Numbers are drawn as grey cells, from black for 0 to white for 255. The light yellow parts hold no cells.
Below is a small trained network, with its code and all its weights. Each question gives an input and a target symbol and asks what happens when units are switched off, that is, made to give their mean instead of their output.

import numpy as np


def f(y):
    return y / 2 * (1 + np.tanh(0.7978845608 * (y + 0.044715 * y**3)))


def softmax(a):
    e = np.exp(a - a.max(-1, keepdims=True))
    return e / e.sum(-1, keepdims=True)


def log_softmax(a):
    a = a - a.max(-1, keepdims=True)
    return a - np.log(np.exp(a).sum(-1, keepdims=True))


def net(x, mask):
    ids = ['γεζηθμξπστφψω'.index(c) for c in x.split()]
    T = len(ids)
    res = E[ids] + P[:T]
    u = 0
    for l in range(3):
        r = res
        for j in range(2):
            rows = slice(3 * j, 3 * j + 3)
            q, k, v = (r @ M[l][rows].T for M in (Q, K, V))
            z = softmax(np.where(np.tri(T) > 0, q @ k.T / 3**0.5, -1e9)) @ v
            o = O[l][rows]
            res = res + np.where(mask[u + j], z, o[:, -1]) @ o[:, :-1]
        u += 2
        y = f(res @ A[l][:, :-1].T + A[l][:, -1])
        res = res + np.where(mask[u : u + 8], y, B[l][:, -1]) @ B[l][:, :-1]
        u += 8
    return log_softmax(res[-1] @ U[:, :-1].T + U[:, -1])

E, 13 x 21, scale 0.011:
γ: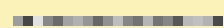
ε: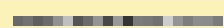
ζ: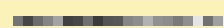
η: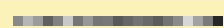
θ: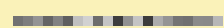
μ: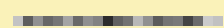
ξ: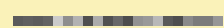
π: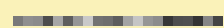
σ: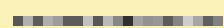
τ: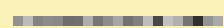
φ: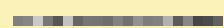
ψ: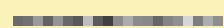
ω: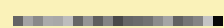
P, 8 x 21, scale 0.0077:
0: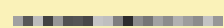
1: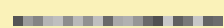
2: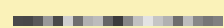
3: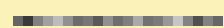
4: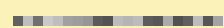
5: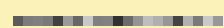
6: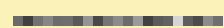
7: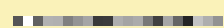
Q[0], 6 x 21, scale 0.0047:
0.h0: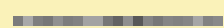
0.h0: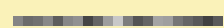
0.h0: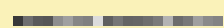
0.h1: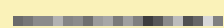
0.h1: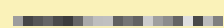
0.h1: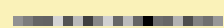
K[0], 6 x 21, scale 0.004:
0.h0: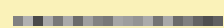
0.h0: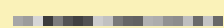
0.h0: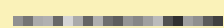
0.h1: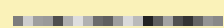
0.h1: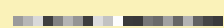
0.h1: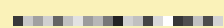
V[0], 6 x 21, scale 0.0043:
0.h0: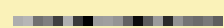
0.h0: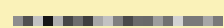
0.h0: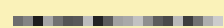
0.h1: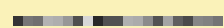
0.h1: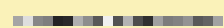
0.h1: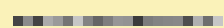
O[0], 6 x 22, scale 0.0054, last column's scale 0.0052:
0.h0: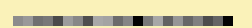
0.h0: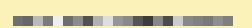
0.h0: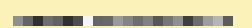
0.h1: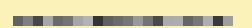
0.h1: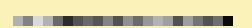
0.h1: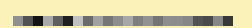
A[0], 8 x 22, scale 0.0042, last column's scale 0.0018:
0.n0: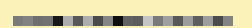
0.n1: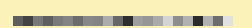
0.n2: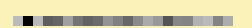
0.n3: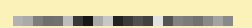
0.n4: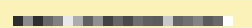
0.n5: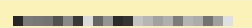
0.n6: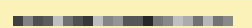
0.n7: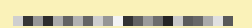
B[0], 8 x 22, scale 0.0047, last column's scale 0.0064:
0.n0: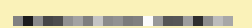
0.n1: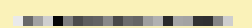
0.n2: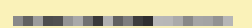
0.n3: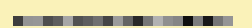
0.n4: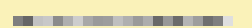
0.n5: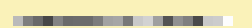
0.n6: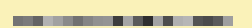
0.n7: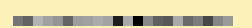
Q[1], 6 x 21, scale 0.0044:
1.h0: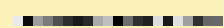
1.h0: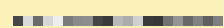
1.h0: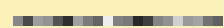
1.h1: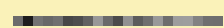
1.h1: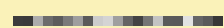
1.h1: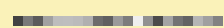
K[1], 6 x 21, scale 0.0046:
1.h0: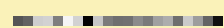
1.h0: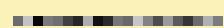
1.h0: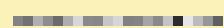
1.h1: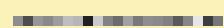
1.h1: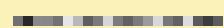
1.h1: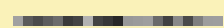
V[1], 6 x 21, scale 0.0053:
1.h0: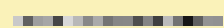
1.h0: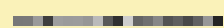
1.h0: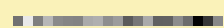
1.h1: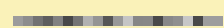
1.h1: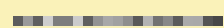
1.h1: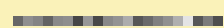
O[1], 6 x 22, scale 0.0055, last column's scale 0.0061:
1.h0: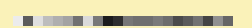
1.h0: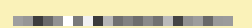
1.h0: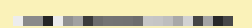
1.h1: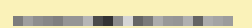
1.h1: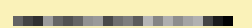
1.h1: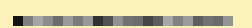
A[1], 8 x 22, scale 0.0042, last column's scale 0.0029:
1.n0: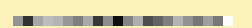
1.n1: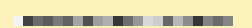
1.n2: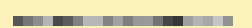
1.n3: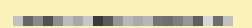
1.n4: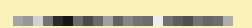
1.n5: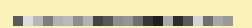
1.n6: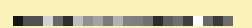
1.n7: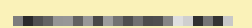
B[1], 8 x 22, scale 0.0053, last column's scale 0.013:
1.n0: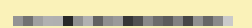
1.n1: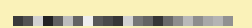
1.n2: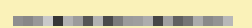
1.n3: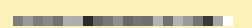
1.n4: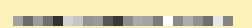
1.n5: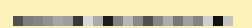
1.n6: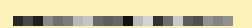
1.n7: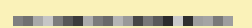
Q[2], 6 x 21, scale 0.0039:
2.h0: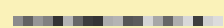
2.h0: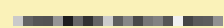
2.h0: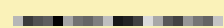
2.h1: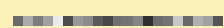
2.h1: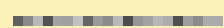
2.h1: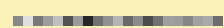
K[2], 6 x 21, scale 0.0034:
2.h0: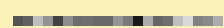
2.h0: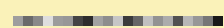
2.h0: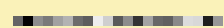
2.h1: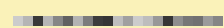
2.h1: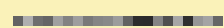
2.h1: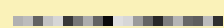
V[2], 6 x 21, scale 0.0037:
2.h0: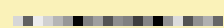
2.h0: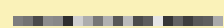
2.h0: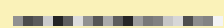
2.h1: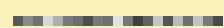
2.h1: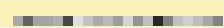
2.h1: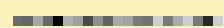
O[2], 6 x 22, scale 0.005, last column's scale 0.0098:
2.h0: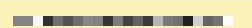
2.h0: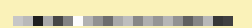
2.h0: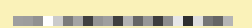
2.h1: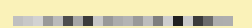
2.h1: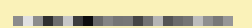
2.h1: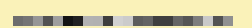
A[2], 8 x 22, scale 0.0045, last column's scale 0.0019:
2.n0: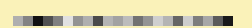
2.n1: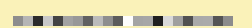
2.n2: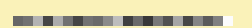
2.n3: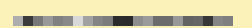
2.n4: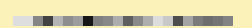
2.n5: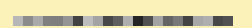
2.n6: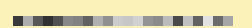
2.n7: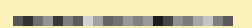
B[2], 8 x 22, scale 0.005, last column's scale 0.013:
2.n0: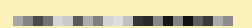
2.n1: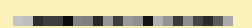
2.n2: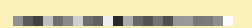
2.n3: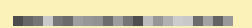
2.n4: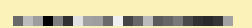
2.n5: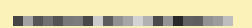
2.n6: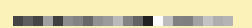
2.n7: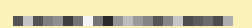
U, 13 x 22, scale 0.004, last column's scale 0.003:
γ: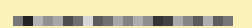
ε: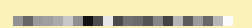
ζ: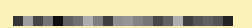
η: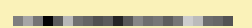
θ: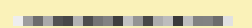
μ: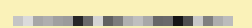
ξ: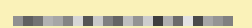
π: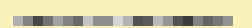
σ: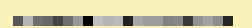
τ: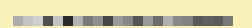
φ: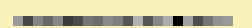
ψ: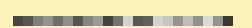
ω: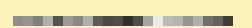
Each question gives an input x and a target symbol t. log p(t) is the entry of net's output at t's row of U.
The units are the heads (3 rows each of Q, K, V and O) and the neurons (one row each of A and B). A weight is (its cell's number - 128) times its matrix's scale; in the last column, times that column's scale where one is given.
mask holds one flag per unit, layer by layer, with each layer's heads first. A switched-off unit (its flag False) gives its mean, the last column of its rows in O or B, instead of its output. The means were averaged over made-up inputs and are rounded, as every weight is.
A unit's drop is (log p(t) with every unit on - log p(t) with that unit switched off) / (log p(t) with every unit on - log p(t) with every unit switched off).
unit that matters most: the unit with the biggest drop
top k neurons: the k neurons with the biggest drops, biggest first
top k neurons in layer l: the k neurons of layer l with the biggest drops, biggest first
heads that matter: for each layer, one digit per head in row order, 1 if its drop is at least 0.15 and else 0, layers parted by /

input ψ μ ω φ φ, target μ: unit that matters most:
0.h0
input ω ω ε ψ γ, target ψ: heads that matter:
00 / 01 / 00
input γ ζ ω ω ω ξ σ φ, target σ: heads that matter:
00 / 10 / 00
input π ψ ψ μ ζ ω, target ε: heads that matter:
10 / 10 / 10
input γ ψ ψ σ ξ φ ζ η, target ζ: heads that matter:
01 / 10 / 00
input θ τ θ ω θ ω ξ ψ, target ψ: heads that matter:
00 / 01 / 00
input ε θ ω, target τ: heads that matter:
10 / 10 / 11
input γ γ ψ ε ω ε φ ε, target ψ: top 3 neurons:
[0.n4 0.n5 1.n5]
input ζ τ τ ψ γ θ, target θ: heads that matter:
10 / 10 / 10
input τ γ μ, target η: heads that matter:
10 / 10 / 00
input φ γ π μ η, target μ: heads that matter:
00 / 11 / 00
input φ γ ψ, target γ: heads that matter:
01 / 00 / 01
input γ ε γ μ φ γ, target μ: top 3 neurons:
[0.n2 0.n7 1.n2]
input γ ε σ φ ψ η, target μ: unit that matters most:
0.n2
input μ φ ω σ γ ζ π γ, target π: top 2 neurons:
[2.n0 1.n5]
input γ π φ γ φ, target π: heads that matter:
00 / 10 / 10
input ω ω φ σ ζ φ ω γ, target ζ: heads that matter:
10 / 10 / 00
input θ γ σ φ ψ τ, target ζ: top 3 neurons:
[1.n4 2.n7 0.n1]
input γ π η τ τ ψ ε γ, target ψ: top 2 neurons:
[0.n5 1.n5]
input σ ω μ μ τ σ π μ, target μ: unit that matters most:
0.h0
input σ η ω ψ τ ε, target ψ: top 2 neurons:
[1.n1 2.n6]
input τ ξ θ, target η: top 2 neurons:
[1.n1 0.n7]
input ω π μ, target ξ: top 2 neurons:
[1.n1 0.n0]
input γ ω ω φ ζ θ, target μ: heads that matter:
00 / 10 / 00
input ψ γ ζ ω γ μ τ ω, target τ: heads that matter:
00 / 10 / 00
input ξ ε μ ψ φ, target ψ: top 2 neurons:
[1.n5 2.n6]
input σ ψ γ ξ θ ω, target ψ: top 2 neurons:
[1.n1 2.n6]
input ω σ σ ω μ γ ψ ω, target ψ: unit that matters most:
1.h1
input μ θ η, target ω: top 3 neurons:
[0.n7 1.n3 2.n3]
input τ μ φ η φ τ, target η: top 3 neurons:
[1.n1 0.n7 1.n3]
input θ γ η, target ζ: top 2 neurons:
[1.n4 2.n7]
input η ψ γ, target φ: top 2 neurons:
[0.n3 0.n6]
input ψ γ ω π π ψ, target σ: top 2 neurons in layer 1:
[1.n3 1.n7]
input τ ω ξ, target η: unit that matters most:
1.n1
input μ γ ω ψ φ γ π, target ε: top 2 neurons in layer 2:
[2.n2 2.n7]
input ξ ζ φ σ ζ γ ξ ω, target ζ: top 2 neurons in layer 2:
[2.n7 2.n1]
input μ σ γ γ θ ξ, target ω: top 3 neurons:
[0.n7 2.n3 1.n3]
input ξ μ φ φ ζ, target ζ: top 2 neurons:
[1.n6 2.n7]
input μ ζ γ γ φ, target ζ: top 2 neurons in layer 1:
[1.n6 1.n3]
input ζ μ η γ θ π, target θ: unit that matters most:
2.h0
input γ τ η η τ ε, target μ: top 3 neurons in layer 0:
[0.n2 0.n7 0.n5]
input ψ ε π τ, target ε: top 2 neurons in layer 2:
[2.n2 2.n7]
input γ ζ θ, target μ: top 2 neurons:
[0.n2 1.n2]
